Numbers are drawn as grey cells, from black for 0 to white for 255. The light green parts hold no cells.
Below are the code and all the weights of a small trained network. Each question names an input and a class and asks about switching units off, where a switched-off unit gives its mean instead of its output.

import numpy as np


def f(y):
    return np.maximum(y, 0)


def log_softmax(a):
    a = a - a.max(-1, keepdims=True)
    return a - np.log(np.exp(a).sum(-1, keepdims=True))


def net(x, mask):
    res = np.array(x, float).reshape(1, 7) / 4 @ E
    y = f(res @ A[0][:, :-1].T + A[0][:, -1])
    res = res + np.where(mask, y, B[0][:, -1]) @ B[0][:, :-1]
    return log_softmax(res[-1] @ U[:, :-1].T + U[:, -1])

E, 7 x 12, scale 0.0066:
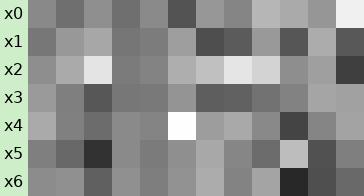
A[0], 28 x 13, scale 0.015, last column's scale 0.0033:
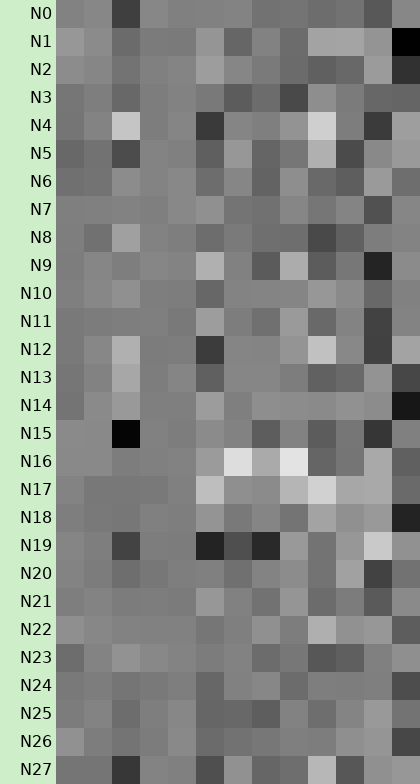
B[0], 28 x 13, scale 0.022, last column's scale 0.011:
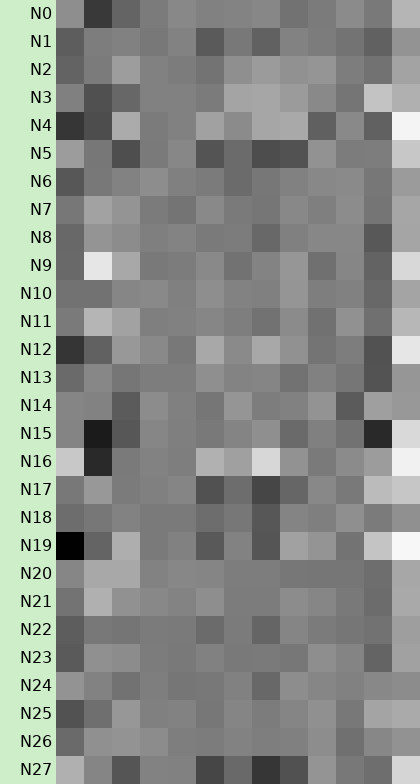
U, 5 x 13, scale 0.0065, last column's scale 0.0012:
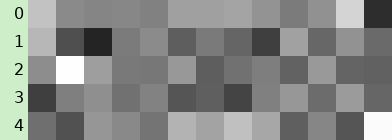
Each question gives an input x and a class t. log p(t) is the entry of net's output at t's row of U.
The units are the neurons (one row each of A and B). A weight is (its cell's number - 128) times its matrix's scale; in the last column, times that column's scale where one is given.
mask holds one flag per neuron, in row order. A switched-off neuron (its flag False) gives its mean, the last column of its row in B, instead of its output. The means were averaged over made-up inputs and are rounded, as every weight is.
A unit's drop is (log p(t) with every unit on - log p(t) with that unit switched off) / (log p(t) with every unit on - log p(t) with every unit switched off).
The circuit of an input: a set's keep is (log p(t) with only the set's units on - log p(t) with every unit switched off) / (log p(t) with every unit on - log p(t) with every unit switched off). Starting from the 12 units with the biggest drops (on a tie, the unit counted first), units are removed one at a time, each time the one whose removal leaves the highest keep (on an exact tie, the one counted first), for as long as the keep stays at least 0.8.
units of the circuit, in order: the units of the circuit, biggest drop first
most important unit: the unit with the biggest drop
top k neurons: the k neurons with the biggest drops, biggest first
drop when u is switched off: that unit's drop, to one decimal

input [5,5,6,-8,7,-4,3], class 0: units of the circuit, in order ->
[N16 N4 N12 N15]
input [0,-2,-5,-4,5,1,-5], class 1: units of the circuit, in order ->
[N4 N9]
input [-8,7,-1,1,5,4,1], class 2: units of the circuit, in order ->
[N9]
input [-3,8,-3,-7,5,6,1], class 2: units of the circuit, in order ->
[N9 N16 N19]
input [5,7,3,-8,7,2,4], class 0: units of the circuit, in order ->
[N16 N4 N12 N15]
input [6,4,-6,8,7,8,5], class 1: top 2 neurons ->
[N15 N27]
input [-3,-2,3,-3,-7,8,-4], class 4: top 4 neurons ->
[N4 N12 N19 N17]
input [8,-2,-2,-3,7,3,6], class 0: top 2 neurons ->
[N16 N15]
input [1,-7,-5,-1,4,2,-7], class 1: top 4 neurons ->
[N27 N5 N4 N9]
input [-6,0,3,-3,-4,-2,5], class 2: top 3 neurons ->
[N9 N16 N11]
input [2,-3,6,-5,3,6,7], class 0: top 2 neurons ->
[N4 N12]
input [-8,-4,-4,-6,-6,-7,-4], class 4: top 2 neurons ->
[N4 N12]
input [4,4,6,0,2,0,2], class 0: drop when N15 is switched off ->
0.2
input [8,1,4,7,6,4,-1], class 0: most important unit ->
N16
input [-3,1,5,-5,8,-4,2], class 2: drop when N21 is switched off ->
0.1
